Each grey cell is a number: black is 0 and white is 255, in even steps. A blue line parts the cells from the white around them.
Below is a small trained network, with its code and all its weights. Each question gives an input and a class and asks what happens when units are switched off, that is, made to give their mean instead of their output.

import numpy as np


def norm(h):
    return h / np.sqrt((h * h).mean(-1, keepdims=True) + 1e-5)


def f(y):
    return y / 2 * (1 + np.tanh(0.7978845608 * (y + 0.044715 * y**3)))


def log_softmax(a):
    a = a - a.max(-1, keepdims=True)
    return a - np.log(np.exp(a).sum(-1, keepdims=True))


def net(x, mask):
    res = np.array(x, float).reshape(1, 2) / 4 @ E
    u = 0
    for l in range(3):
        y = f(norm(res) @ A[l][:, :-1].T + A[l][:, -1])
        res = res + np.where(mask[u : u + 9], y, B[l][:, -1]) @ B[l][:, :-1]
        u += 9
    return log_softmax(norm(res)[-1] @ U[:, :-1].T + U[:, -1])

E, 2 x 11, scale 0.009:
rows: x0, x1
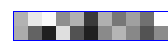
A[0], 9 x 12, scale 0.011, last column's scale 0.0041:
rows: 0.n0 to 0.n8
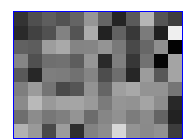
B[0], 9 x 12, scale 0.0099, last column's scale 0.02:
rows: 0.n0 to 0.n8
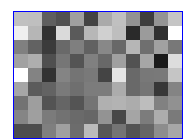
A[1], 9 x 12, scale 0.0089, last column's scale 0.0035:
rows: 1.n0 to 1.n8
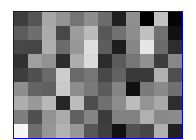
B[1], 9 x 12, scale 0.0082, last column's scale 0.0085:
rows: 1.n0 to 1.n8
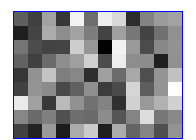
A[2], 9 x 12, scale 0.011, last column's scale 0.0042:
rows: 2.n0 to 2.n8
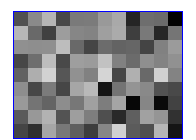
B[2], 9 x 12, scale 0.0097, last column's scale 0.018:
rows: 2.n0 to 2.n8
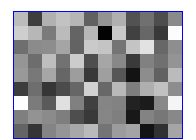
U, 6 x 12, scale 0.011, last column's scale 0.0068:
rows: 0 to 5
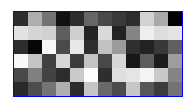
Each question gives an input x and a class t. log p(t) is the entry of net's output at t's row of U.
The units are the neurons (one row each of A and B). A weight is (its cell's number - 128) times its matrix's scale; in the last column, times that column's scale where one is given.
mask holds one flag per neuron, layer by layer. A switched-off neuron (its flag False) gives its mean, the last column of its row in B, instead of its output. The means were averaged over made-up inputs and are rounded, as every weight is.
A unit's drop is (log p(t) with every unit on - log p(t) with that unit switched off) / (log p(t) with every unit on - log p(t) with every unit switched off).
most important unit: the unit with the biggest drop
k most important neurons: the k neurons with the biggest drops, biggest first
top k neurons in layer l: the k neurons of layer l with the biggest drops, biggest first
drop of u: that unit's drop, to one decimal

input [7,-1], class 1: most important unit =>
0.n1
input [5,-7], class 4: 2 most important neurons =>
0.n0, 0.n1
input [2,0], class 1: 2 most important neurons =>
0.n1, 0.n3
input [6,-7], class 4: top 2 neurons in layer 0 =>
0.n0, 0.n1
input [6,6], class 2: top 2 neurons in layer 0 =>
0.n1, 0.n3
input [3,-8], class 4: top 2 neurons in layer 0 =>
0.n1, 0.n0
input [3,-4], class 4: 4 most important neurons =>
0.n1, 0.n0, 0.n3, 0.n4
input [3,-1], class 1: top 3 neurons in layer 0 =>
0.n1, 0.n3, 0.n4
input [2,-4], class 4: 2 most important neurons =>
0.n1, 0.n0
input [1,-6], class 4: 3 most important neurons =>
0.n1, 1.n3, 0.n3
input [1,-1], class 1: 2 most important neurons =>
0.n6, 0.n8
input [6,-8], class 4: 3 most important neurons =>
0.n0, 0.n1, 0.n4
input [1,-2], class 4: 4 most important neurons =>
0.n1, 0.n3, 0.n0, 0.n4
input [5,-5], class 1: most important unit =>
0.n8
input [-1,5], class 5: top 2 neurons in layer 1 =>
1.n5, 1.n4
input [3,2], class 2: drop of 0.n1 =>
1.2
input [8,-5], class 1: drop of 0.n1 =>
0.4
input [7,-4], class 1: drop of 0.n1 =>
0.7
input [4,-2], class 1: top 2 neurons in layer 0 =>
0.n1, 0.n3
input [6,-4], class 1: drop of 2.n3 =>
0.0
